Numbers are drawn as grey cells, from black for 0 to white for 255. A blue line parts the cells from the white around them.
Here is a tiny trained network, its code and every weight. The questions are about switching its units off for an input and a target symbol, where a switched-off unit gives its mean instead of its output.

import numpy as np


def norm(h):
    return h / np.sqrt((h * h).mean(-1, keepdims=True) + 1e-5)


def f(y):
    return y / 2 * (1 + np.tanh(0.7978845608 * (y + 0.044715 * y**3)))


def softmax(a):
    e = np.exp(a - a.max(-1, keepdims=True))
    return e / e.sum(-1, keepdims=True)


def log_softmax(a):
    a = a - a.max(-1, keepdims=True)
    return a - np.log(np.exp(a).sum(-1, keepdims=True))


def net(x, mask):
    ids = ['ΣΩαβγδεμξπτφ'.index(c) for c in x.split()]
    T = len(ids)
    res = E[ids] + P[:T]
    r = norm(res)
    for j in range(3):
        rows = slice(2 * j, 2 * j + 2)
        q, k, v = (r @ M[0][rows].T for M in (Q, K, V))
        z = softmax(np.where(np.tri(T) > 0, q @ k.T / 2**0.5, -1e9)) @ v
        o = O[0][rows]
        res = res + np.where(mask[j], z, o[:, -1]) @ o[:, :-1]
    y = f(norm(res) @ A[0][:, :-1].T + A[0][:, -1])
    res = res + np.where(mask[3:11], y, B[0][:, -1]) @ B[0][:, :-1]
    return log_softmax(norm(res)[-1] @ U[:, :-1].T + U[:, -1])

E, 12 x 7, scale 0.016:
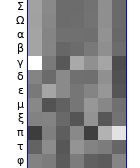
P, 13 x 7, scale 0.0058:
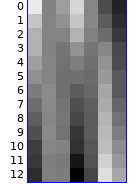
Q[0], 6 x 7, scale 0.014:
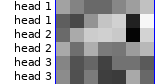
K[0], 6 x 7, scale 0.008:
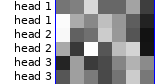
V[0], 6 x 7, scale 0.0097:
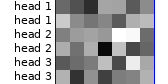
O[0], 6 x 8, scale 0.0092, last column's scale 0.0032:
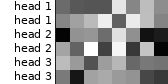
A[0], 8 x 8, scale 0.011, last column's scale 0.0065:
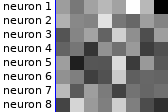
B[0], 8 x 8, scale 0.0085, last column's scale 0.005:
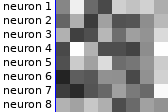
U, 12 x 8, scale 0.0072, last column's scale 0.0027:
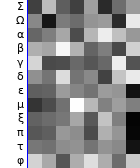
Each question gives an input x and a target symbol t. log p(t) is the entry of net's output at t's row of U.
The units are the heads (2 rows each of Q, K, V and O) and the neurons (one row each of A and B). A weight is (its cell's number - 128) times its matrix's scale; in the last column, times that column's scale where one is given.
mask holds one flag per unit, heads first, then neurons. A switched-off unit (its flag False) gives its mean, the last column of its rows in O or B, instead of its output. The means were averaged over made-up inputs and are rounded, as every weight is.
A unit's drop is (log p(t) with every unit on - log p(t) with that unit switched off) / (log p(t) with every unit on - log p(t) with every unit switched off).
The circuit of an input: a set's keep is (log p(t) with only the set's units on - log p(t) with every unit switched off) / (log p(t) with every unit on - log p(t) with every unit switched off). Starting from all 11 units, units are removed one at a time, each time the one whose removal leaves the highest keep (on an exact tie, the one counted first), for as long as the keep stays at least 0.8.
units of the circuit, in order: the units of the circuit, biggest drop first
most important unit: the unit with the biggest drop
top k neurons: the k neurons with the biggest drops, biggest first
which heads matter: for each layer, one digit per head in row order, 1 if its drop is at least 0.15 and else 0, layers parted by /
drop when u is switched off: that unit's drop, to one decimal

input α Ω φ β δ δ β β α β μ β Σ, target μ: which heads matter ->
011
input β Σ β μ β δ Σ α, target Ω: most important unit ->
head 2
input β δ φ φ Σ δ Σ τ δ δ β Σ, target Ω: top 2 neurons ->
neuron 7; neuron 4
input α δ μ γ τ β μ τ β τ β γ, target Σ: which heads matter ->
100
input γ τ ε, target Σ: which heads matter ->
100
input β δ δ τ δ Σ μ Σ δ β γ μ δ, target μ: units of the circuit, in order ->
head 2; neuron 5; head 3; neuron 3
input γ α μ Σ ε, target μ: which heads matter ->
110
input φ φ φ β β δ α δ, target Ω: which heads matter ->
110
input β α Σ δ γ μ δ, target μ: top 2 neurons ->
neuron 5; neuron 3
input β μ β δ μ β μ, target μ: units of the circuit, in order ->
neuron 5; head 2; neuron 3
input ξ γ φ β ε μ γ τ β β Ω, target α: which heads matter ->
110
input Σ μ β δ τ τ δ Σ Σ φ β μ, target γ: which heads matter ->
010
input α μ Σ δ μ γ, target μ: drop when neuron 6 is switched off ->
0.2
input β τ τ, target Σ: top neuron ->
neuron 4
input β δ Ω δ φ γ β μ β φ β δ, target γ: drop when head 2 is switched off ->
1.5
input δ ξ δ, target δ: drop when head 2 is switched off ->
0.8
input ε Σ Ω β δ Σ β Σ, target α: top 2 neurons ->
neuron 1; neuron 7
